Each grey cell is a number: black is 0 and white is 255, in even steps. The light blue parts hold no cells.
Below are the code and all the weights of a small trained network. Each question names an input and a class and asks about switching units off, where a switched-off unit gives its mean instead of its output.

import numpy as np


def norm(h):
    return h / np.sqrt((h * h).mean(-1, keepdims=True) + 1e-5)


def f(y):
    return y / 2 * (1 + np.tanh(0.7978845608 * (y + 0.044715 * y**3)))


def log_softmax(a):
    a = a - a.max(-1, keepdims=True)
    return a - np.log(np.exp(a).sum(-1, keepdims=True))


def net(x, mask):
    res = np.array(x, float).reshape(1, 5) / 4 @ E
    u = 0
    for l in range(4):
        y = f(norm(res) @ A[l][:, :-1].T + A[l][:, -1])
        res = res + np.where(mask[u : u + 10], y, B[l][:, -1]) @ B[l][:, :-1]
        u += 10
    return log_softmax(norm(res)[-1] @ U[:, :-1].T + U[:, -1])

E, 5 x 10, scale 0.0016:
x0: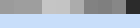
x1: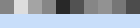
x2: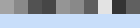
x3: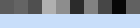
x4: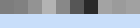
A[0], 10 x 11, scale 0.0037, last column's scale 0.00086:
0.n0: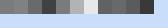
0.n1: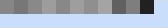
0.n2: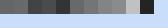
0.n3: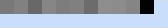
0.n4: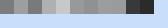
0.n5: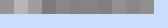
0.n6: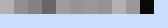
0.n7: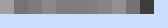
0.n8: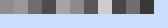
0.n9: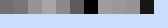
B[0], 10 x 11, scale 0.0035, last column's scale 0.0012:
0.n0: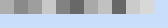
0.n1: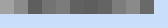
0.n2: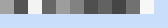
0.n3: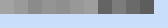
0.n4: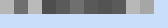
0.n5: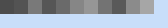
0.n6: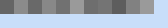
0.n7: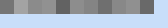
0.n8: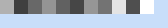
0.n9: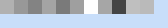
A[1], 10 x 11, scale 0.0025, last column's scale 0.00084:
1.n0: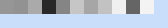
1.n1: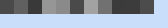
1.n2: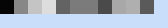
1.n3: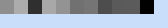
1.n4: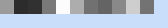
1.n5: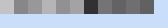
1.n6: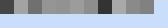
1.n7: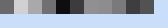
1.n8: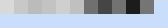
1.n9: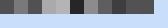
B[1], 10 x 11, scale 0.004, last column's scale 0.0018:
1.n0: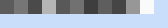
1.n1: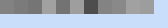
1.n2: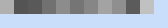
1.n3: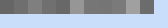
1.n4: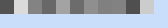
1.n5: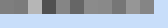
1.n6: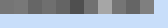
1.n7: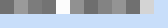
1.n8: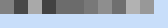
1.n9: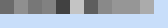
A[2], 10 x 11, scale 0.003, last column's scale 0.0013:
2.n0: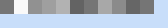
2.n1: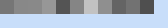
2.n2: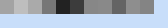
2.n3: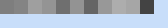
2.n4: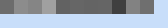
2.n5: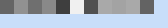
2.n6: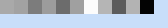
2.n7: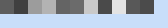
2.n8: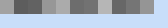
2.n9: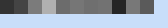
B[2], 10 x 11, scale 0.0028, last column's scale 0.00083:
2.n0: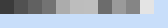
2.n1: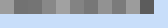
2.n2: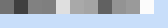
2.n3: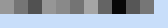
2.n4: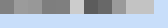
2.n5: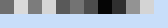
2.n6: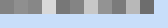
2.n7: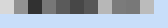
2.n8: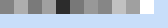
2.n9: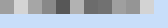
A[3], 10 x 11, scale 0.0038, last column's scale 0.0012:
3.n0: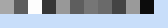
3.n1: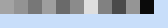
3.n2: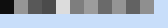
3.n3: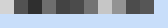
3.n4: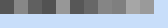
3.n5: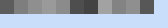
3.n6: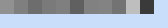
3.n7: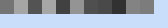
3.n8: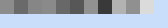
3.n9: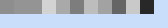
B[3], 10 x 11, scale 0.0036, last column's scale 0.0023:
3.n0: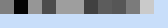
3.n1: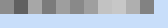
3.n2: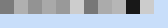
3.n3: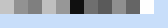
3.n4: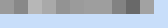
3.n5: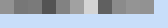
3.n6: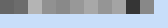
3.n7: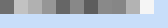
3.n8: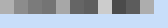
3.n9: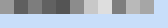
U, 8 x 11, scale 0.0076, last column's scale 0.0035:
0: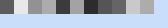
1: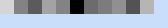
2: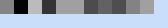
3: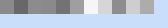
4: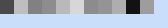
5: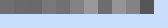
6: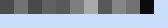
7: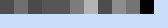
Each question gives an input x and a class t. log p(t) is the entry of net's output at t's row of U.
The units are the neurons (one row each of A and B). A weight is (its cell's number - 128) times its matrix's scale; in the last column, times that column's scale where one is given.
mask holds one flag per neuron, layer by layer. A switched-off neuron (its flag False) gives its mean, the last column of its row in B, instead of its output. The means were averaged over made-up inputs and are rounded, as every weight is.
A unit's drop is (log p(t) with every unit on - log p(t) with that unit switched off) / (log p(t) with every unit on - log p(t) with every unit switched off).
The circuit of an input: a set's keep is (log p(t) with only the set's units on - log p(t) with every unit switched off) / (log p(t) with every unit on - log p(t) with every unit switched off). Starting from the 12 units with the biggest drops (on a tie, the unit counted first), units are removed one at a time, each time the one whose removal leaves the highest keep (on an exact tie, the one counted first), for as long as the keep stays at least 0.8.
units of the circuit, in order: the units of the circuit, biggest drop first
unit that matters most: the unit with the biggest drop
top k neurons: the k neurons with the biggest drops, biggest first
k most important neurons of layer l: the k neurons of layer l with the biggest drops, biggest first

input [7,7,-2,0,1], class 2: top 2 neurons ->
(1.n8; 0.n4)
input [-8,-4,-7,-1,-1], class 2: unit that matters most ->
0.n2
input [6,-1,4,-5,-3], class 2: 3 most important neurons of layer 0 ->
(0.n4; 0.n1; 0.n0)
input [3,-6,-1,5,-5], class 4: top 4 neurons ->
(1.n4; 0.n9; 1.n0; 0.n2)
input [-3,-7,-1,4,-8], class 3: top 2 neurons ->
(0.n0; 1.n7)
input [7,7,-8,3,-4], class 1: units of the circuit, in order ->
(2.n7; 1.n2; 1.n8)
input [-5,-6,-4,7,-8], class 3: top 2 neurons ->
(0.n0; 1.n0)
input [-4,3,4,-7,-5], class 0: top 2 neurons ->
(1.n0; 0.n9)
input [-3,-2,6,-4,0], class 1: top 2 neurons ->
(0.n8; 1.n9)
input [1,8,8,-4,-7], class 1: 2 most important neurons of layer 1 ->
(1.n4; 1.n0)
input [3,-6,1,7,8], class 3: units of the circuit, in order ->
(0.n9; 3.n9)
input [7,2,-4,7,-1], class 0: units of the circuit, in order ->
(1.n9; 3.n7)
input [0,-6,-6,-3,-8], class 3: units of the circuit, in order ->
(0.n0; 3.n9)
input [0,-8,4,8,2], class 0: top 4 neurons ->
(1.n9; 1.n7; 1.n1; 2.n9)
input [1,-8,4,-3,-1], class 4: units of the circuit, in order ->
(1.n4)
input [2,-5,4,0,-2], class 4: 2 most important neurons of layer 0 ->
(0.n2; 0.n9)
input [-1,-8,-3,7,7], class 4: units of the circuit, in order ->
(1.n4; 1.n0; 3.n2)
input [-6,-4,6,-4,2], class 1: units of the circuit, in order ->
(0.n8; 3.n3)
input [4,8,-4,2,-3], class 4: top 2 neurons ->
(1.n7; 0.n2)
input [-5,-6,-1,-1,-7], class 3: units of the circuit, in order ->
(0.n0)
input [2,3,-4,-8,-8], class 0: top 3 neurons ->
(1.n0; 2.n5; 0.n9)
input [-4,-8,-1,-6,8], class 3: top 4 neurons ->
(0.n9; 1.n7; 3.n9; 1.n9)
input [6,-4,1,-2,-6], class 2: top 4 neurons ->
(0.n4; 1.n8; 0.n9; 3.n0)
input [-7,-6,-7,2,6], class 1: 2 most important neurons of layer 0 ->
(0.n4; 0.n0)
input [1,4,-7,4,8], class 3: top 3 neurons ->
(0.n9; 0.n8; 3.n9)
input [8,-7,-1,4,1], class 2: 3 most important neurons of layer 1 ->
(1.n8; 1.n7; 1.n5)
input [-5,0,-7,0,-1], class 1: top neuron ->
(2.n7)
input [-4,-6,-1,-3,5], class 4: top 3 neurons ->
(1.n4; 0.n0; 3.n2)
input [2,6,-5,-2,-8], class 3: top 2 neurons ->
(0.n0; 0.n8)
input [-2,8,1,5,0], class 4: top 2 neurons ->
(1.n7; 1.n0)
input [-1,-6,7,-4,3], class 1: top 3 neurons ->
(0.n8; 1.n7; 3.n3)
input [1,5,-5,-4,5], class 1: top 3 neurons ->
(1.n2; 1.n4; 0.n0)
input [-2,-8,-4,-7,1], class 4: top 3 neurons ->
(1.n4; 1.n9; 3.n2)
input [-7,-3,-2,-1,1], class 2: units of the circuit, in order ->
(0.n2)
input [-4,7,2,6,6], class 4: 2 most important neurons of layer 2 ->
(2.n0; 2.n2)
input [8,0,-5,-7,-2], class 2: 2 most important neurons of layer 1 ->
(1.n8; 1.n9)
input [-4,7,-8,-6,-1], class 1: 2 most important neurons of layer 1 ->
(1.n2; 1.n4)
